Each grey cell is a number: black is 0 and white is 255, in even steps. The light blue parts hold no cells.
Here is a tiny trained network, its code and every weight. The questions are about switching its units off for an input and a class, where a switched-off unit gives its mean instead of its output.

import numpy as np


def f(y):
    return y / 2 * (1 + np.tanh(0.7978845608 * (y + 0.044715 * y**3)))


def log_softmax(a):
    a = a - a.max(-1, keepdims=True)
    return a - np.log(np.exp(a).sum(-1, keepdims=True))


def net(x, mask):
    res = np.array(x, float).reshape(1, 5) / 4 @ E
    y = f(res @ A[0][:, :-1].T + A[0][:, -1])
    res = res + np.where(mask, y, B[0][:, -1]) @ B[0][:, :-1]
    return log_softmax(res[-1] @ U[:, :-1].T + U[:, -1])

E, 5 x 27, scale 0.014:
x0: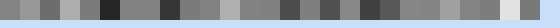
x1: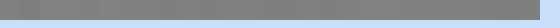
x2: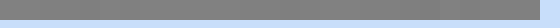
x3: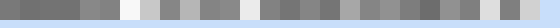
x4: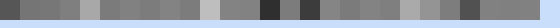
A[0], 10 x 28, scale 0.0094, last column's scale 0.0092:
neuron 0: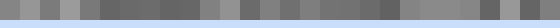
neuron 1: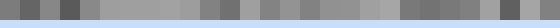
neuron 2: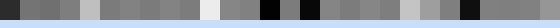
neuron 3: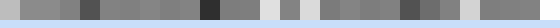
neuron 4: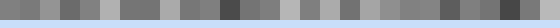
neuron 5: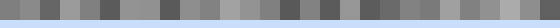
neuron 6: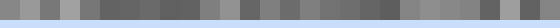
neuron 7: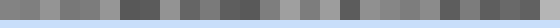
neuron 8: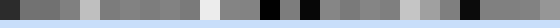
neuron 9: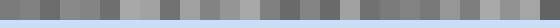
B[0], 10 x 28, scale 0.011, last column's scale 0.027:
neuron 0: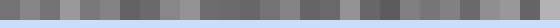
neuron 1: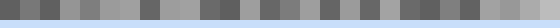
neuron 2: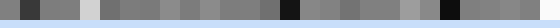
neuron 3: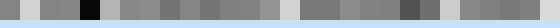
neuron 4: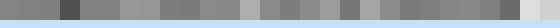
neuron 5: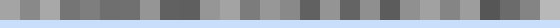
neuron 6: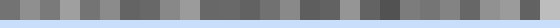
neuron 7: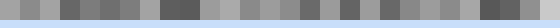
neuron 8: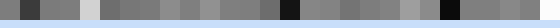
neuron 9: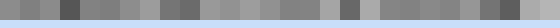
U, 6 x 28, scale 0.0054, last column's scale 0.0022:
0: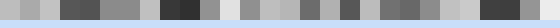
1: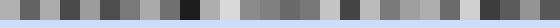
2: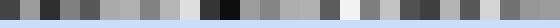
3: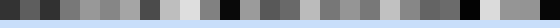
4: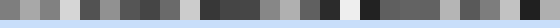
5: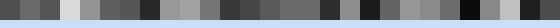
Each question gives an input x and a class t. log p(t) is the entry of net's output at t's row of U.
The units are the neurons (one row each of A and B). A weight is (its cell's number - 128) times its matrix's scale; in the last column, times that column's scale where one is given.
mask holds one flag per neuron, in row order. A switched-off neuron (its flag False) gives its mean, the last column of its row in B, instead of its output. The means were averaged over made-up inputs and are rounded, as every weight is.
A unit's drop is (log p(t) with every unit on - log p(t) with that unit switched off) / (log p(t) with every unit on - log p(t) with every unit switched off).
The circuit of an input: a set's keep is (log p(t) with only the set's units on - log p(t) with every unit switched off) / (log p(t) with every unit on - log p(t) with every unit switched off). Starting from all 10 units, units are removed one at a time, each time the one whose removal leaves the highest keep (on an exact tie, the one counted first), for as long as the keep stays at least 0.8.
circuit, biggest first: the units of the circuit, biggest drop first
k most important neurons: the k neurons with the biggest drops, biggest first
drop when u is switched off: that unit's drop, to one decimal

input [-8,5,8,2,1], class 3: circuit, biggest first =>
neuron 1
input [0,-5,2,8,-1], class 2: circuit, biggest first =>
neuron 1; neuron 8
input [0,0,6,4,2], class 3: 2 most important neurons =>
neuron 7; neuron 1
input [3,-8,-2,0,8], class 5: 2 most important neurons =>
neuron 7; neuron 4
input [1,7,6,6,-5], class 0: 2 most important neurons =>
neuron 9; neuron 5
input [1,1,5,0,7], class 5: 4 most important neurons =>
neuron 7; neuron 4; neuron 9; neuron 5
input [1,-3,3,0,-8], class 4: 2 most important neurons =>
neuron 7; neuron 4
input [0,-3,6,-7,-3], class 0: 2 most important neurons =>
neuron 7; neuron 1
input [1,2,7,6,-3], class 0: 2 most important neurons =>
neuron 9; neuron 5
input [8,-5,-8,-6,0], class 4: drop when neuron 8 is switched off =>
0.2
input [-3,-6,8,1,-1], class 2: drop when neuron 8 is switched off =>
0.1
